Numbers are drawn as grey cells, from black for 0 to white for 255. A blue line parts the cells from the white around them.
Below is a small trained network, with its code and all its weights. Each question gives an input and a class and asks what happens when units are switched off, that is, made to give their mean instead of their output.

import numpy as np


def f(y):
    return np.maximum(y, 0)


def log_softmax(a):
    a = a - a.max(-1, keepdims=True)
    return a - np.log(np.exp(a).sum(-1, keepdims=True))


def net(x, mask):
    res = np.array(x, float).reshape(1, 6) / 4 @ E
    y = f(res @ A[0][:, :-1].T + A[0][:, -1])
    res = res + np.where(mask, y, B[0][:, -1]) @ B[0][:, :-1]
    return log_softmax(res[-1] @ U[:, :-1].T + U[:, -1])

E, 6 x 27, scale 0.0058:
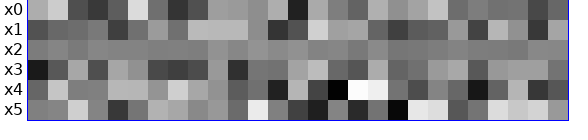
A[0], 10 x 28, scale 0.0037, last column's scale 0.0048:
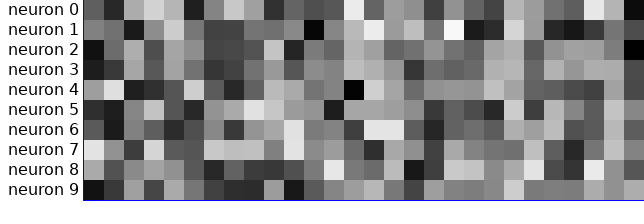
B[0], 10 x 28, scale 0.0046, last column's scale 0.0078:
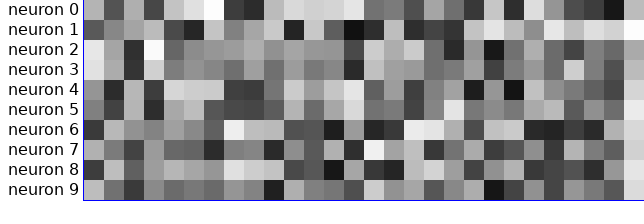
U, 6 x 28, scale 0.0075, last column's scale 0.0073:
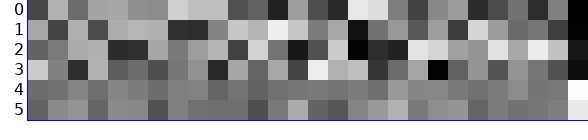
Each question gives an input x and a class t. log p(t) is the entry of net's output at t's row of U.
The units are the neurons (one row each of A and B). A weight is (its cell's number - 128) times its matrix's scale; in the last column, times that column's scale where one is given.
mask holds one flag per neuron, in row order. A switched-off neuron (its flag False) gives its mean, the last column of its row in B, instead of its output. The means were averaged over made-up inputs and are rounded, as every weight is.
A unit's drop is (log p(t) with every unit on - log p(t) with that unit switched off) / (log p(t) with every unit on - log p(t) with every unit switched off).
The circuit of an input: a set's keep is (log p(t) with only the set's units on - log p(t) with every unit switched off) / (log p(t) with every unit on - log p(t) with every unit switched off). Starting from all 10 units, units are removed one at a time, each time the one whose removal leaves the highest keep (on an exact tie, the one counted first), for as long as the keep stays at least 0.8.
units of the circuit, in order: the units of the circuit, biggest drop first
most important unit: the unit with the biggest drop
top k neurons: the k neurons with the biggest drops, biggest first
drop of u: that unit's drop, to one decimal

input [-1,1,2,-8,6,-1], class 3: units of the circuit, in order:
neuron 7; neuron 8
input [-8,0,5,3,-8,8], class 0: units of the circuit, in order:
neuron 8; neuron 6
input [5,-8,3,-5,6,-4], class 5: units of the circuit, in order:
neuron 8
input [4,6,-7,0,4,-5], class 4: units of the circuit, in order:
neuron 8; neuron 1
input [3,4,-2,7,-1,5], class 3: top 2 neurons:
neuron 1; neuron 9
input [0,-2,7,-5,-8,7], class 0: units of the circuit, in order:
neuron 8; neuron 6
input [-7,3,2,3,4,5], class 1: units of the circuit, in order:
neuron 5; neuron 0
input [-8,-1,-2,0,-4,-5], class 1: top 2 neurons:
neuron 0; neuron 5
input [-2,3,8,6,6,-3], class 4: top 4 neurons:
neuron 8; neuron 6; neuron 5; neuron 7
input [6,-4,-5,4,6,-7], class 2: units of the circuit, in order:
neuron 1; neuron 8
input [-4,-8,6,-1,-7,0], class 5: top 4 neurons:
neuron 8; neuron 6; neuron 0; neuron 7
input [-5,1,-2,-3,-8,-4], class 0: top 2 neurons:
neuron 6; neuron 8
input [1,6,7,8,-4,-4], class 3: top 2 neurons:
neuron 9; neuron 3
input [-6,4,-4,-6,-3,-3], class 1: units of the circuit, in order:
neuron 0
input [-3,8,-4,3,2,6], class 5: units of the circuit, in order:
neuron 1; neuron 5
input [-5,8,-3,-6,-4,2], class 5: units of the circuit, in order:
neuron 6; neuron 5
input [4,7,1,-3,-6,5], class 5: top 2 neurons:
neuron 6; neuron 1
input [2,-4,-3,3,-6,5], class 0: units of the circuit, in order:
neuron 8; neuron 1
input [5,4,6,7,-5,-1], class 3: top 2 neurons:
neuron 9; neuron 3
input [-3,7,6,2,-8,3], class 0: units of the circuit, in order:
neuron 6
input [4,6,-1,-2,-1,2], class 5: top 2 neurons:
neuron 6; neuron 0
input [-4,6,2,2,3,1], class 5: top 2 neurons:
neuron 5; neuron 4
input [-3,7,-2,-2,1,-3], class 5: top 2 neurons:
neuron 5; neuron 8
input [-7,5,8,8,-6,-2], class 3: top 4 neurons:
neuron 9; neuron 3; neuron 2; neuron 4
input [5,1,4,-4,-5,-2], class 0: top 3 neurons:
neuron 6; neuron 8; neuron 5
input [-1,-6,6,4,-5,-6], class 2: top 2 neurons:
neuron 1; neuron 6
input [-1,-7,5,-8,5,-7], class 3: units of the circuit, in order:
neuron 7
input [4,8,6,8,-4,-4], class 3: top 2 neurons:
neuron 9; neuron 3
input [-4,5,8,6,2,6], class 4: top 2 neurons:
neuron 1; neuron 5
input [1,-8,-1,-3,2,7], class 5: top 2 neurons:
neuron 1; neuron 8
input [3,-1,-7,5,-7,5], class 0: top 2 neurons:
neuron 8; neuron 6
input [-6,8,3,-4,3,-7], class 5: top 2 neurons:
neuron 5; neuron 4
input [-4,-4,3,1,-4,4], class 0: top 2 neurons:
neuron 8; neuron 1
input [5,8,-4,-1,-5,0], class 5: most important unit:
neuron 6
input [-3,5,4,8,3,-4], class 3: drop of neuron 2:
0.1
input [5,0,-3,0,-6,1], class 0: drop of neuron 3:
0.0
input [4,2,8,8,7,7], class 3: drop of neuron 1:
0.3
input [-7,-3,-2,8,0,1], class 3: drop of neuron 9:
0.5
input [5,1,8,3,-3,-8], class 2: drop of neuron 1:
1.3
